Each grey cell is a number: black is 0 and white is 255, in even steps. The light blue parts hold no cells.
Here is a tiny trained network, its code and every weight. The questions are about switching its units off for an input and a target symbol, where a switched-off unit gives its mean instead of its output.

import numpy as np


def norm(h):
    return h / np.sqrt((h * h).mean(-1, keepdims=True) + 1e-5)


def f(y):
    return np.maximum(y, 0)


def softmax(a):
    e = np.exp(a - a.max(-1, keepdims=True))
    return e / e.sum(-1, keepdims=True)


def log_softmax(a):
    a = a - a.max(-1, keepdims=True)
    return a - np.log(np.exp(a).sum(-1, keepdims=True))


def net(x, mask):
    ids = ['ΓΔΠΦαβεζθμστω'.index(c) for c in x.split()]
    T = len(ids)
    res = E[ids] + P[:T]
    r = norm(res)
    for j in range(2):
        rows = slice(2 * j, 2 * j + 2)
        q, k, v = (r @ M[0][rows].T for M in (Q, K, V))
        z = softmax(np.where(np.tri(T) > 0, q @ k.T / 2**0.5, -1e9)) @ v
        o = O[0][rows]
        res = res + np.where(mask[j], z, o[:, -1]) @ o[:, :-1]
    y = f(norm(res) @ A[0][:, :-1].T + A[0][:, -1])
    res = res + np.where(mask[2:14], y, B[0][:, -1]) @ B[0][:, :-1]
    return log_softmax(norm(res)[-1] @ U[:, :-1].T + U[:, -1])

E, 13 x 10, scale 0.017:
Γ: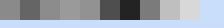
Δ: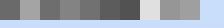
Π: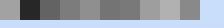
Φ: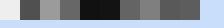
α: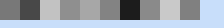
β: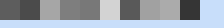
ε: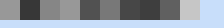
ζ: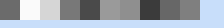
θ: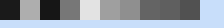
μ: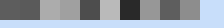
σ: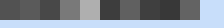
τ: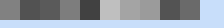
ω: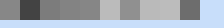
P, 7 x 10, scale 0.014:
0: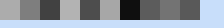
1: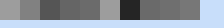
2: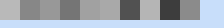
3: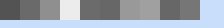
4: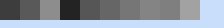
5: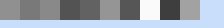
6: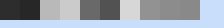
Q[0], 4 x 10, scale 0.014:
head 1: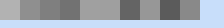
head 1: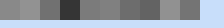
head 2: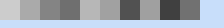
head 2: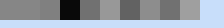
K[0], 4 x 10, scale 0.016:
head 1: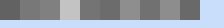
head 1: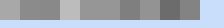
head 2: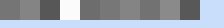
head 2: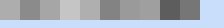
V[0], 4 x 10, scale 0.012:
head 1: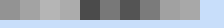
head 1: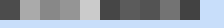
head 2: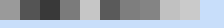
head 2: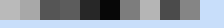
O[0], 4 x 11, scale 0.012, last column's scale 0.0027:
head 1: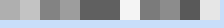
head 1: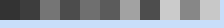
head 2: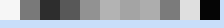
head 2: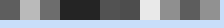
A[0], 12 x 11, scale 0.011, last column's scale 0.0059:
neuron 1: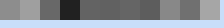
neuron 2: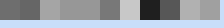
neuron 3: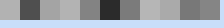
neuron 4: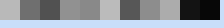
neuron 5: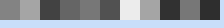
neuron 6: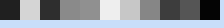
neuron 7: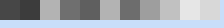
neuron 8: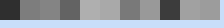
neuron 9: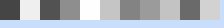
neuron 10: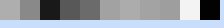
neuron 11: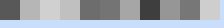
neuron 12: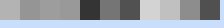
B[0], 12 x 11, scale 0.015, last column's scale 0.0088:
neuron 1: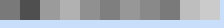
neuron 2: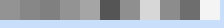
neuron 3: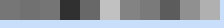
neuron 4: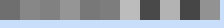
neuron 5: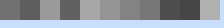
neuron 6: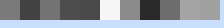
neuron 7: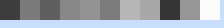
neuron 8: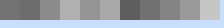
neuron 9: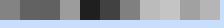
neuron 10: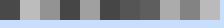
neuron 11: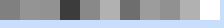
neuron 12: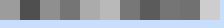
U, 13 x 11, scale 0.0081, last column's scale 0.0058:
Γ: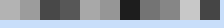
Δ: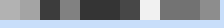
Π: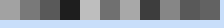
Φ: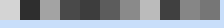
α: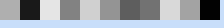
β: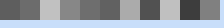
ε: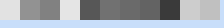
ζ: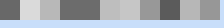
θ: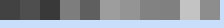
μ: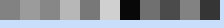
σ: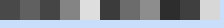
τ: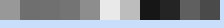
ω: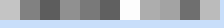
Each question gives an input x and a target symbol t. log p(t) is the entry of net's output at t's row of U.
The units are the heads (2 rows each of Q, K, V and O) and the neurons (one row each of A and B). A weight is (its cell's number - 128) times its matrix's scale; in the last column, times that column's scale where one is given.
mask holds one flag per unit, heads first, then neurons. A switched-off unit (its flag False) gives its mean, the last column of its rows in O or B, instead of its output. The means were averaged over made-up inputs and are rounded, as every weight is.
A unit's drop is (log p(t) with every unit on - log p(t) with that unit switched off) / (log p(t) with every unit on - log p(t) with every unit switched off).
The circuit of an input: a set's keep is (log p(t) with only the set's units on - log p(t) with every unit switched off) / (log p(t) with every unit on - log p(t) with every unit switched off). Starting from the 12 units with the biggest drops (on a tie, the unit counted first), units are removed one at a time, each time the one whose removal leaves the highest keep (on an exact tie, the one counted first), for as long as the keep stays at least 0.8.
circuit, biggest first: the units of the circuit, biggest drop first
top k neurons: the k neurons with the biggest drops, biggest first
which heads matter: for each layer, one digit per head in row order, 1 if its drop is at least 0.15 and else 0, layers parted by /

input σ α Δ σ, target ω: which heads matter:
01
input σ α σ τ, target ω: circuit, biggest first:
[head 2; neuron 2]
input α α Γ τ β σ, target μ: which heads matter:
10
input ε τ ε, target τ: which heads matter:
11
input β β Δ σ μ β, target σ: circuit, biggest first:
[neuron 7; neuron 11]
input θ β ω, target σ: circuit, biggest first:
[neuron 7; neuron 11]
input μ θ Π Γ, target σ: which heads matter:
10
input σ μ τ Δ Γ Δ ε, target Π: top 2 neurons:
[neuron 10; neuron 5]
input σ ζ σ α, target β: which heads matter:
11
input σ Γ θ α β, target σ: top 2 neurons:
[neuron 7; neuron 2]
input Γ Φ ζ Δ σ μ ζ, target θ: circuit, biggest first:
[head 1; head 2]
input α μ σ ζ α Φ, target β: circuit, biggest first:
[head 2]
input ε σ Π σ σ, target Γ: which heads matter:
11
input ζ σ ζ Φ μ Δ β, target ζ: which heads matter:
10
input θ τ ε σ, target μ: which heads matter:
10
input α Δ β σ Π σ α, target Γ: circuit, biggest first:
[head 2; neuron 10]
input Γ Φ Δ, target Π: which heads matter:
11
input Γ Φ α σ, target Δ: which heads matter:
01
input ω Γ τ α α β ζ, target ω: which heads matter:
01
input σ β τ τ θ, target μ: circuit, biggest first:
[head 1; neuron 8]
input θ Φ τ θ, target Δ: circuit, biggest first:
[head 2]
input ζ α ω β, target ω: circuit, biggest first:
[head 2; neuron 2; head 1]
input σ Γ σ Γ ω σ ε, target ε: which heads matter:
11
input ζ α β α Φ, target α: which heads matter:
01
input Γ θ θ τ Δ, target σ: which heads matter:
11
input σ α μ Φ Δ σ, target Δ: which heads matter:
01
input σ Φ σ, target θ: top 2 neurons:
[neuron 2; neuron 1]
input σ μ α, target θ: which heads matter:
10
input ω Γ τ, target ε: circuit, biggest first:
[head 2; head 1]
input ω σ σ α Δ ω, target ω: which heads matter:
11
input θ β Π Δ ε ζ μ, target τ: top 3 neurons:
[neuron 12; neuron 2; neuron 9]
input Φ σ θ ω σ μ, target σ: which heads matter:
10
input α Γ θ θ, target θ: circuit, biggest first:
[neuron 9; neuron 6]
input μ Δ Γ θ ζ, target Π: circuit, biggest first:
[head 2; neuron 10; neuron 5]
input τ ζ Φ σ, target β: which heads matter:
01
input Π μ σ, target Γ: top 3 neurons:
[neuron 7; neuron 10; neuron 2]
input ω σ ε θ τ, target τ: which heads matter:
10
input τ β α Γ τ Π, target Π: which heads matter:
11
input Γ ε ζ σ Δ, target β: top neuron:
[neuron 7]
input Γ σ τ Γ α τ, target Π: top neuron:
[neuron 10]
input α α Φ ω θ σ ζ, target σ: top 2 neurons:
[neuron 7; neuron 2]
